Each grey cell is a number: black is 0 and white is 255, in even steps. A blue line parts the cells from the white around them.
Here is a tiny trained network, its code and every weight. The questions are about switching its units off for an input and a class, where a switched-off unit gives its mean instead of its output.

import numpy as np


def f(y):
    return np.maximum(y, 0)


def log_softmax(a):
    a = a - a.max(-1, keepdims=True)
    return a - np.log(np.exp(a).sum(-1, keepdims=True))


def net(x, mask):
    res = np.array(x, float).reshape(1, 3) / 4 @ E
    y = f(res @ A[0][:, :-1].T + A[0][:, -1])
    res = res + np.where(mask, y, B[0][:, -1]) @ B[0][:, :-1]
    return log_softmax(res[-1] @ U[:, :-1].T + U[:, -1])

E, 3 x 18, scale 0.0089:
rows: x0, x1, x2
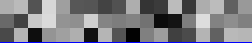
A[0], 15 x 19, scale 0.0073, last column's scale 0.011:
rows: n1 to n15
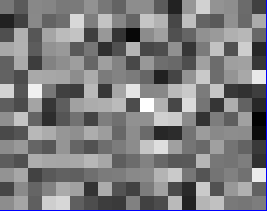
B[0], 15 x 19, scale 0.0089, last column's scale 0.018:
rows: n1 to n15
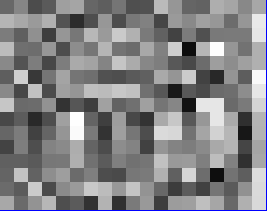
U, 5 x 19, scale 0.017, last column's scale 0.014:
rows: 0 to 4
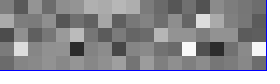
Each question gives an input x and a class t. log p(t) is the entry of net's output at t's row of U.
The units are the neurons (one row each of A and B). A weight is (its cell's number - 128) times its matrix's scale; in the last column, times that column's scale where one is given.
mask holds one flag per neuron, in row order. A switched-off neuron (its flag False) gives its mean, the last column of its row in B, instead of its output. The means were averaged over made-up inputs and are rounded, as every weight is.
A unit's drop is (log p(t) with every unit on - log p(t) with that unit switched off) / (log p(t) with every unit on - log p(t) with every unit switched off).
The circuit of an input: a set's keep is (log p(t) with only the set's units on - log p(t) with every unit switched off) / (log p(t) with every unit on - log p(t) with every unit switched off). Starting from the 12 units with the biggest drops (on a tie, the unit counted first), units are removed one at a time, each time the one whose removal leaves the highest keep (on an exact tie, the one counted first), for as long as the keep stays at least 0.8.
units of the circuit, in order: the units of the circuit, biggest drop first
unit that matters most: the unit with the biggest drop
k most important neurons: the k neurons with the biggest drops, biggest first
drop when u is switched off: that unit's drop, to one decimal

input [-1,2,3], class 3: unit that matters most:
n7
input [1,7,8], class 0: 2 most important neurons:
[n14 n3]
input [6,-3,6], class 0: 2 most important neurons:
[n3 n14]
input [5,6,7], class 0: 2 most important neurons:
[n14 n3]
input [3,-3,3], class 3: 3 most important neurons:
[n8 n7 n13]
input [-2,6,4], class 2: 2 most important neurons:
[n6 n7]
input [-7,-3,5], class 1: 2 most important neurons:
[n8 n2]
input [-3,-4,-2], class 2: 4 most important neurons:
[n9 n15 n6 n11]
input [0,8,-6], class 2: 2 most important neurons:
[n6 n10]
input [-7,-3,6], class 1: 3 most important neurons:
[n8 n2 n7]
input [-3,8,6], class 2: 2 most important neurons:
[n6 n10]
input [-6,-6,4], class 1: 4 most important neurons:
[n8 n2 n6 n10]
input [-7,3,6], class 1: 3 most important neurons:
[n8 n2 n7]
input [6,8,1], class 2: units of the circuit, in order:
[n10]
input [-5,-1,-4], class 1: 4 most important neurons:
[n8 n3 n14 n6]
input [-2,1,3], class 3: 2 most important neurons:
[n7 n9]
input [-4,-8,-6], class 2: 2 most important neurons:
[n9 n13]
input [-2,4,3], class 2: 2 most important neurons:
[n7 n13]
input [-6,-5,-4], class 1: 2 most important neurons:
[n8 n6]
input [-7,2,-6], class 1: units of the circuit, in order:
[n8]
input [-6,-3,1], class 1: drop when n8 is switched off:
0.4
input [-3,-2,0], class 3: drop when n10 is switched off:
0.2
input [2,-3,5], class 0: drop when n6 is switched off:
0.1
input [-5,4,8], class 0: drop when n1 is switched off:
0.0
